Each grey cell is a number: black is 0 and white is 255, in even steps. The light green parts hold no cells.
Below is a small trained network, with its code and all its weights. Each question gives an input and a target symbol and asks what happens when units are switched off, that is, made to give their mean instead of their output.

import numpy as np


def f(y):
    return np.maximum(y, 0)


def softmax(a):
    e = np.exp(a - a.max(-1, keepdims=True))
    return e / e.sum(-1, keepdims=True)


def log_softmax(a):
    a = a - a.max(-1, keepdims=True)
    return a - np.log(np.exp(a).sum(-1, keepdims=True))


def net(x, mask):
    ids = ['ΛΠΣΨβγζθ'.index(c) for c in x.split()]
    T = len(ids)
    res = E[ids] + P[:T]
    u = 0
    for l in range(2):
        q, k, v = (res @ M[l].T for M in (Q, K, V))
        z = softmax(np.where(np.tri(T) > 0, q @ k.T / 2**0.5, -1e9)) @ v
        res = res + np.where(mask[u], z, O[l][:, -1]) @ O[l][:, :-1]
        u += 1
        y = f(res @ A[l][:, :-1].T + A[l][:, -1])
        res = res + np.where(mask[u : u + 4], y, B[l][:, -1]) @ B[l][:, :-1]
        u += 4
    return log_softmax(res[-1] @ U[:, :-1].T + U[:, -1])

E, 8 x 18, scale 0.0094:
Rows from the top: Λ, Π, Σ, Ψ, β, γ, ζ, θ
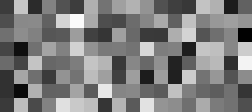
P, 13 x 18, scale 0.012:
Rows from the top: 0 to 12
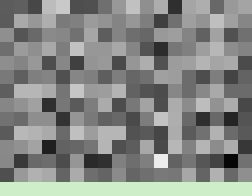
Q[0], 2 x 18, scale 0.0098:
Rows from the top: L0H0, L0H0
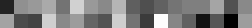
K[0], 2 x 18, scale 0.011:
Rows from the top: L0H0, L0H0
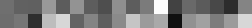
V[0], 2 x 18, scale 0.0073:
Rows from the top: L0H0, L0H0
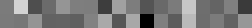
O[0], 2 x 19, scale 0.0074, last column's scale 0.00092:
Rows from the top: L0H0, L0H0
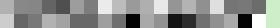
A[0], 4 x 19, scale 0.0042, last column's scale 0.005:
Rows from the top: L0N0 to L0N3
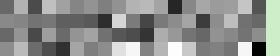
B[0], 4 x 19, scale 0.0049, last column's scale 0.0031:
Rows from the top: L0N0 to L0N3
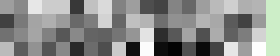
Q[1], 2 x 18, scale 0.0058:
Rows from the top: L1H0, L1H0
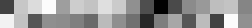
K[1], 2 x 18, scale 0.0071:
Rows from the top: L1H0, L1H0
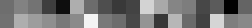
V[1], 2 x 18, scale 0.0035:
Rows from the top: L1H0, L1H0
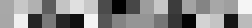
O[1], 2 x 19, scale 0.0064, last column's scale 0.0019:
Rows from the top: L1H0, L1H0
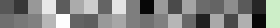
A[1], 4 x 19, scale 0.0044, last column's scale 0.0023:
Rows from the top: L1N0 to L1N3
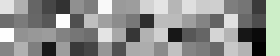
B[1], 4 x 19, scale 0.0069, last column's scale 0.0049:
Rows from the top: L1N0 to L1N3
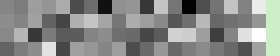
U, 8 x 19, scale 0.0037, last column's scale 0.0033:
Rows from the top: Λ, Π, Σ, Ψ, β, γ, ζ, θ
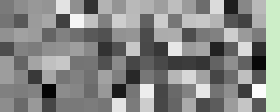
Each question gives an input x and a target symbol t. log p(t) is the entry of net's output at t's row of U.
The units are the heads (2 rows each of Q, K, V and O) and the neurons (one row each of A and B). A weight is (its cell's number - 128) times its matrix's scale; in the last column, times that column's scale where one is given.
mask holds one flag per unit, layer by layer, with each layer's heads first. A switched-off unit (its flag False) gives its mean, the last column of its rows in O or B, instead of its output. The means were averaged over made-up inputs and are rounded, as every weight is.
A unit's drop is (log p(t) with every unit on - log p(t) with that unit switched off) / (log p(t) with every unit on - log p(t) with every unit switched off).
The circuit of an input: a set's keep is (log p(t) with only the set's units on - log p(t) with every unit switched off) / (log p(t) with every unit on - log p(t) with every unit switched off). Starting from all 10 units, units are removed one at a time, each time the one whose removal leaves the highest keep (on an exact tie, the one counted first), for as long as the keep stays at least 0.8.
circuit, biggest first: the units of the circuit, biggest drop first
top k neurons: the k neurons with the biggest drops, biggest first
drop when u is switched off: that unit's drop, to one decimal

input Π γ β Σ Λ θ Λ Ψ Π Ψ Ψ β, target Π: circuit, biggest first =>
[L1H0; L0H0]
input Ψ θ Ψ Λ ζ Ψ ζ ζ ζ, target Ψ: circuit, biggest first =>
[L0H0]
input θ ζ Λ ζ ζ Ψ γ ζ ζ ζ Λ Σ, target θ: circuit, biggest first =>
[L0N3; L0H0]
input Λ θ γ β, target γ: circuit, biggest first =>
[L0H0; L1N2]
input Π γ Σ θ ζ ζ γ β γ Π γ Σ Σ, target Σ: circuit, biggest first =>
[L1N0; L0H0; L1H0]
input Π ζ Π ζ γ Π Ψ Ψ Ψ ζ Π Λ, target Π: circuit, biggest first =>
[L1H0; L0H0]
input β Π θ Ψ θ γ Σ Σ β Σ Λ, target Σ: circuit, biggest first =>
[L1N0; L0H0]
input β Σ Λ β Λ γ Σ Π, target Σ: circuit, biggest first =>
[L0H0; L1N0]
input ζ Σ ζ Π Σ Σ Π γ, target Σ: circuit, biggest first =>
[L1N0; L0H0]
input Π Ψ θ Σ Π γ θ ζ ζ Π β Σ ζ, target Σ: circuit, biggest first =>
[L1N0; L0H0; L1H0]
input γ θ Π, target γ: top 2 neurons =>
[L1N2; L1N0]
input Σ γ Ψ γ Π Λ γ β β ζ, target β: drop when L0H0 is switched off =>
1.0
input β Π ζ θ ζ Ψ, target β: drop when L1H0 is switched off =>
0.2
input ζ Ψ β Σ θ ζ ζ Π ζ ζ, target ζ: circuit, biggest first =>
[L1H0]
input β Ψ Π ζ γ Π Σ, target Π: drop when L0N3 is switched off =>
0.1
